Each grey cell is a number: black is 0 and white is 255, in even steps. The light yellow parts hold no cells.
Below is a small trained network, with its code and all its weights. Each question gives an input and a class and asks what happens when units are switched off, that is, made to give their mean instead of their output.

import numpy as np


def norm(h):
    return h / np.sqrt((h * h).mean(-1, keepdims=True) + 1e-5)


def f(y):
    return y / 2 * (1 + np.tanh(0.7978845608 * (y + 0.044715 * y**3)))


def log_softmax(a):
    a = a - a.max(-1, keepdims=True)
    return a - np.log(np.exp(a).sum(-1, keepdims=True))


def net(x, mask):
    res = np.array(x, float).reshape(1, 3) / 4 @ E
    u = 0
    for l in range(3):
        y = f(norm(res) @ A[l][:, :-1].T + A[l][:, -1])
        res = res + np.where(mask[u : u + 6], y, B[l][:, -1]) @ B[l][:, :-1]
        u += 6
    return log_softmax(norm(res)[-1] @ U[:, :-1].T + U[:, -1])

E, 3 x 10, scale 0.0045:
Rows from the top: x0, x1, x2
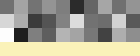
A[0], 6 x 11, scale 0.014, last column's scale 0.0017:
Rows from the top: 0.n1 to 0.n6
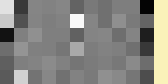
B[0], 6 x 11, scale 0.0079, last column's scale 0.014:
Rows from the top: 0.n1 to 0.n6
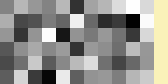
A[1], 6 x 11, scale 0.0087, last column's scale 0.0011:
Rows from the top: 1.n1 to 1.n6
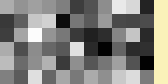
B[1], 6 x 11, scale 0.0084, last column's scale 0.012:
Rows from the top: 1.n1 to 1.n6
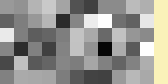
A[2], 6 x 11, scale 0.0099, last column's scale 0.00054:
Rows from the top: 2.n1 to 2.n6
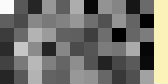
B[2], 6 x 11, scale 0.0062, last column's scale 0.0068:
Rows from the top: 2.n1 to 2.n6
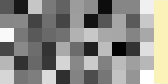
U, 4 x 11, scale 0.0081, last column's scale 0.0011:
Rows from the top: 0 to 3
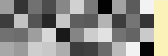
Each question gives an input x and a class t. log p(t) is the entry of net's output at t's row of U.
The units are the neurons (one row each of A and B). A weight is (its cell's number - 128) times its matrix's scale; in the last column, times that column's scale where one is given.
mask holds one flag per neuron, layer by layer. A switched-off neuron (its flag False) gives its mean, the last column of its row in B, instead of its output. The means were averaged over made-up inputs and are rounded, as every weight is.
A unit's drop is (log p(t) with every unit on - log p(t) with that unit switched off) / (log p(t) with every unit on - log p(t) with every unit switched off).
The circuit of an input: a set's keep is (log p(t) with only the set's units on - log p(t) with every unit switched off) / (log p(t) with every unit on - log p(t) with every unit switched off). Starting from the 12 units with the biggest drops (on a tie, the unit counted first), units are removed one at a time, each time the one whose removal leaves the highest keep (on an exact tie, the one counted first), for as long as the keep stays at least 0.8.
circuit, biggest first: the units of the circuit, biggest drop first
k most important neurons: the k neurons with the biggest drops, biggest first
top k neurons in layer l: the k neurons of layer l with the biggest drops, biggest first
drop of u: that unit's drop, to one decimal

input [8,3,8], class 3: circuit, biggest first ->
0.n1
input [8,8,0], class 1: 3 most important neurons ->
0.n3, 0.n2, 1.n4
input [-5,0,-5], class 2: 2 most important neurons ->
0.n3, 0.n1
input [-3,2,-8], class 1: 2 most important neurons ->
0.n6, 0.n2
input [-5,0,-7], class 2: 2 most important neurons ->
0.n3, 0.n1
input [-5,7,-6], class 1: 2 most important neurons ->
0.n6, 0.n3
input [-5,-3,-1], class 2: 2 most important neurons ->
0.n2, 1.n2
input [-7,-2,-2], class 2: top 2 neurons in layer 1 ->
1.n2, 1.n5
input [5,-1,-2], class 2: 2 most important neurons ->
0.n3, 0.n2
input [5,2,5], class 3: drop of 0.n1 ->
1.1
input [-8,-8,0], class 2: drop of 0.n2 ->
0.2
